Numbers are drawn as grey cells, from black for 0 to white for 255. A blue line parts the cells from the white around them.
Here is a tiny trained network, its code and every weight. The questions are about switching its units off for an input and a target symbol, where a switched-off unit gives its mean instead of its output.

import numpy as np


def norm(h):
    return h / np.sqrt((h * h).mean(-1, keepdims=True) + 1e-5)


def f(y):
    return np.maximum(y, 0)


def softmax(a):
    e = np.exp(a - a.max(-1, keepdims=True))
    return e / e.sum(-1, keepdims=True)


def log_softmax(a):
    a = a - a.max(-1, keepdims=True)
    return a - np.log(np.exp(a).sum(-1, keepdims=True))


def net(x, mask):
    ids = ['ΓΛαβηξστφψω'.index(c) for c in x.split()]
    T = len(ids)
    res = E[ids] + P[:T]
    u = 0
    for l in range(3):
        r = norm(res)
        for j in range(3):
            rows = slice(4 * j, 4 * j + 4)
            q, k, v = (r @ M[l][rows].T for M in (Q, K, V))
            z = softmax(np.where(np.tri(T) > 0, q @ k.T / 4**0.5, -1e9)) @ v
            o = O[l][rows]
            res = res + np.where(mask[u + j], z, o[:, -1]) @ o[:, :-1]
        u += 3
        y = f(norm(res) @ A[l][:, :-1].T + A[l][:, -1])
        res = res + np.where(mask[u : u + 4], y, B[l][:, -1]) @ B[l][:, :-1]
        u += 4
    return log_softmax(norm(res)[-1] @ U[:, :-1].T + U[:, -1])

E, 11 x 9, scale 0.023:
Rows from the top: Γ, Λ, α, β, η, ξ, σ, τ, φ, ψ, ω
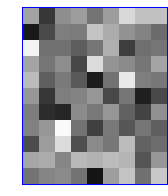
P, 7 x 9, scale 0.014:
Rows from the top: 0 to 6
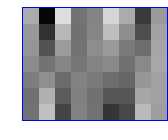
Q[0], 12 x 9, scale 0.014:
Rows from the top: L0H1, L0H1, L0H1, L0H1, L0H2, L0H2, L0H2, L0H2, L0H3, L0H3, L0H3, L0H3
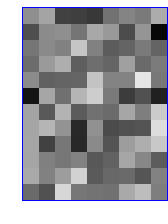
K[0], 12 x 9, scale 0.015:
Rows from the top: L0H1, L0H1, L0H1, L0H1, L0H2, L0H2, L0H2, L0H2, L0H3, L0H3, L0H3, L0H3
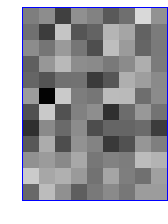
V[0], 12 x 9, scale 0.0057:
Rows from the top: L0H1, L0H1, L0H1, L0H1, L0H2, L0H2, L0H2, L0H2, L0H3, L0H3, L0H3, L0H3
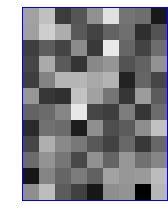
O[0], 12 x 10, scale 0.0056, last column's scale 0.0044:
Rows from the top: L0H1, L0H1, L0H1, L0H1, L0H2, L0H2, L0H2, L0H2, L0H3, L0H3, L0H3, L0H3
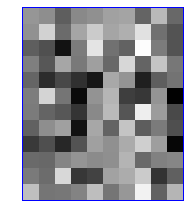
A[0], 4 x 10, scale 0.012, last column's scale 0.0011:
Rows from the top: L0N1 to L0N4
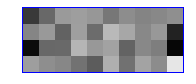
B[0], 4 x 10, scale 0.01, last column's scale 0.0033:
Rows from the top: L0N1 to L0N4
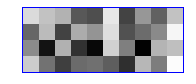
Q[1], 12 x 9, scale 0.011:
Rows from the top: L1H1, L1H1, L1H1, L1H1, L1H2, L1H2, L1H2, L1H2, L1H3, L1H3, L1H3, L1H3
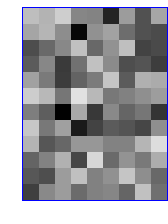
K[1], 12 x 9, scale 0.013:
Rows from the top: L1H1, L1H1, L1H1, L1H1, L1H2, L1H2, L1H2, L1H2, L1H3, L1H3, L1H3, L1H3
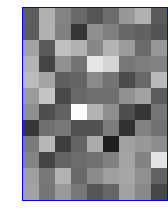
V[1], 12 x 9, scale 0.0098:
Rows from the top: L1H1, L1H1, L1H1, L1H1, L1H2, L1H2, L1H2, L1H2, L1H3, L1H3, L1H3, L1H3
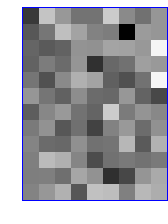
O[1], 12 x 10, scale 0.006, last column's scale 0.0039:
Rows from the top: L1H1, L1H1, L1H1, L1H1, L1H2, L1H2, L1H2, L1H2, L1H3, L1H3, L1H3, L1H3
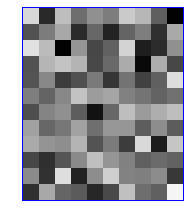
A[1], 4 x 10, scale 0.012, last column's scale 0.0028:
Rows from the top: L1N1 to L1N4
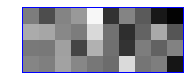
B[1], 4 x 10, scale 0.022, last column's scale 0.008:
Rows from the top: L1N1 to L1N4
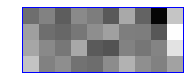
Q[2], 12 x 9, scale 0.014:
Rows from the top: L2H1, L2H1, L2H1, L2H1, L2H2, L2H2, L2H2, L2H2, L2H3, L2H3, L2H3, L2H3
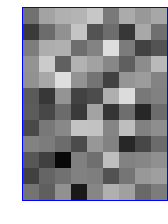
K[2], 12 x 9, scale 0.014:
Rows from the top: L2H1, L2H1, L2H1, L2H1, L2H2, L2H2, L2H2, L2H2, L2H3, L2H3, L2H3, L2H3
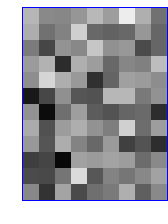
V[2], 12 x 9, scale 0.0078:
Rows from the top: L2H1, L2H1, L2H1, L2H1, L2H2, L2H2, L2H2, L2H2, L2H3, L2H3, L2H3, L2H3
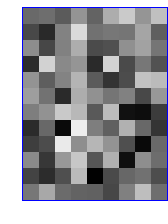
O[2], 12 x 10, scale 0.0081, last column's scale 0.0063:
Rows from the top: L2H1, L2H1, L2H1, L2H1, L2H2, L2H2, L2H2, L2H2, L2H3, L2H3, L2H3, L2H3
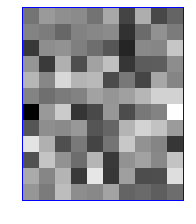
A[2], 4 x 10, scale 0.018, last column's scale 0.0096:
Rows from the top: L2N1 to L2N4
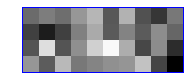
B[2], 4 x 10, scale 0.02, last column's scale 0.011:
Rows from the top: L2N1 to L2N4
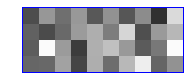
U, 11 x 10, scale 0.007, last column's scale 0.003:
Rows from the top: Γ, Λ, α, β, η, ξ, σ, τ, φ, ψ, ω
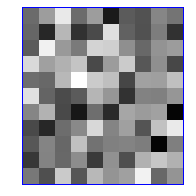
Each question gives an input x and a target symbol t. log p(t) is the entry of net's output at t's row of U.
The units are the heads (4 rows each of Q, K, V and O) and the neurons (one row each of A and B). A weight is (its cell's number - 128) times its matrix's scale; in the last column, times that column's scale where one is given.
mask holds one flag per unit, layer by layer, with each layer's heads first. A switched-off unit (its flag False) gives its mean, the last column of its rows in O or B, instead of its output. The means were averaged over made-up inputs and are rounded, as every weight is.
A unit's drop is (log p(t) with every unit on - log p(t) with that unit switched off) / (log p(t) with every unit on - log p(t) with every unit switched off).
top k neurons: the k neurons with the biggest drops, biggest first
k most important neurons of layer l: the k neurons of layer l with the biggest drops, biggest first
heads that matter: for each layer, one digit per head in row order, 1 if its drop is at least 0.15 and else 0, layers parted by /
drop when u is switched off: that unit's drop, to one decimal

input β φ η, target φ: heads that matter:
010 / 000 / 010
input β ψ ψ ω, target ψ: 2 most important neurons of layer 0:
(L0N4, L0N2)
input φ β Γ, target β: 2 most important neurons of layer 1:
(L1N4, L1N1)
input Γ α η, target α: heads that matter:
000 / 100 / 000
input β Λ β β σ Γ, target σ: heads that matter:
110 / 000 / 000
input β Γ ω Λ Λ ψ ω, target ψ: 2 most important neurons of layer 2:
(L2N3, L2N1)
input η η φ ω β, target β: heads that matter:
000 / 100 / 000
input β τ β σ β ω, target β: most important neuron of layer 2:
(L2N3)
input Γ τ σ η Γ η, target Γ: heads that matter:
110 / 000 / 000
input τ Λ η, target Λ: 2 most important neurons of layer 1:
(L1N4, L1N3)
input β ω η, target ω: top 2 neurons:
(L2N4, L1N3)
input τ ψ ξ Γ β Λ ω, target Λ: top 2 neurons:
(L0N3, L2N3)
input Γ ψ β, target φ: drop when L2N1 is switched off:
0.1
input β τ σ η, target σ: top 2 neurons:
(L2N3, L1N1)
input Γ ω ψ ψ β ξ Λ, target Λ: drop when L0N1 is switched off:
0.1
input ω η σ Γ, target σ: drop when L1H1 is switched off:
0.2
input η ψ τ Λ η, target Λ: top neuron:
(L0N3)
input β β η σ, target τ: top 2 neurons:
(L0N3, L2N2)
